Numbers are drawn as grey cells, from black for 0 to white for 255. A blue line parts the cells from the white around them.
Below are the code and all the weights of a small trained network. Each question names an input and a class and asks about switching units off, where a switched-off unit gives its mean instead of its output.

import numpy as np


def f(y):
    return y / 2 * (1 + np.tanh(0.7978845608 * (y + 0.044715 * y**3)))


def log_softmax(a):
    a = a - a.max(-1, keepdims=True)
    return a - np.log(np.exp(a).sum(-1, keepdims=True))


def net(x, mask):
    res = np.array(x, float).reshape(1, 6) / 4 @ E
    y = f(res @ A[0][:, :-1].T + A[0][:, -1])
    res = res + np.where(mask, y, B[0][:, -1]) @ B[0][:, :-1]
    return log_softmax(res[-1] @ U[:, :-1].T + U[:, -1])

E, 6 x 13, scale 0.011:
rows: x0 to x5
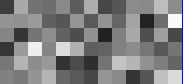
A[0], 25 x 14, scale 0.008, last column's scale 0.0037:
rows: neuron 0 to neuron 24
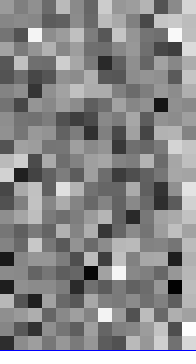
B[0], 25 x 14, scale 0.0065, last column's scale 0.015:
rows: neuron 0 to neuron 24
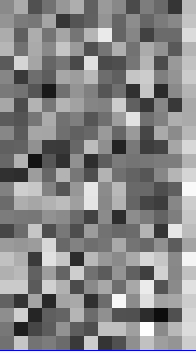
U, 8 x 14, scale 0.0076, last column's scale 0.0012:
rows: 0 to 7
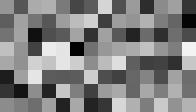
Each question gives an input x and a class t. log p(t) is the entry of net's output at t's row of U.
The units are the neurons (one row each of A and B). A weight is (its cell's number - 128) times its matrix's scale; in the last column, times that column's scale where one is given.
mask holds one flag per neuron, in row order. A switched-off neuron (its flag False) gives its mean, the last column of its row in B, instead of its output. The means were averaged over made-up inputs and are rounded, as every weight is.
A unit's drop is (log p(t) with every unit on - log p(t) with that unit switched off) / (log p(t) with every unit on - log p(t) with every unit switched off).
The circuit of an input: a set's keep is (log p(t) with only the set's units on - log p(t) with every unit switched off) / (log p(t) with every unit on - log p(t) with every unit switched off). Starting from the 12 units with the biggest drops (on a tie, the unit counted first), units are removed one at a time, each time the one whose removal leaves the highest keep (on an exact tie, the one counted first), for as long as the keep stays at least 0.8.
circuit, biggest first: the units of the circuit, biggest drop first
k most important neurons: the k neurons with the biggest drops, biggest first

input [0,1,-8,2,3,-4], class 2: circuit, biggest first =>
neuron 22
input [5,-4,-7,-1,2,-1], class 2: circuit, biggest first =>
neuron 11; neuron 22
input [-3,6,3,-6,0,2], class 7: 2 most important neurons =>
neuron 21; neuron 2
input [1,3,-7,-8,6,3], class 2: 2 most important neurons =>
neuron 22; neuron 11
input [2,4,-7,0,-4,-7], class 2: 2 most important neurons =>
neuron 22; neuron 0
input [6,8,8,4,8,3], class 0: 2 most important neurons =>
neuron 9; neuron 2
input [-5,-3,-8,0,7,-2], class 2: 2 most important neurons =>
neuron 11; neuron 22
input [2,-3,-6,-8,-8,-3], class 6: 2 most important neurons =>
neuron 21; neuron 12
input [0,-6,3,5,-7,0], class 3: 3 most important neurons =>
neuron 18; neuron 20; neuron 10
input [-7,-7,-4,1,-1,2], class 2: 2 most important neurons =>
neuron 22; neuron 13
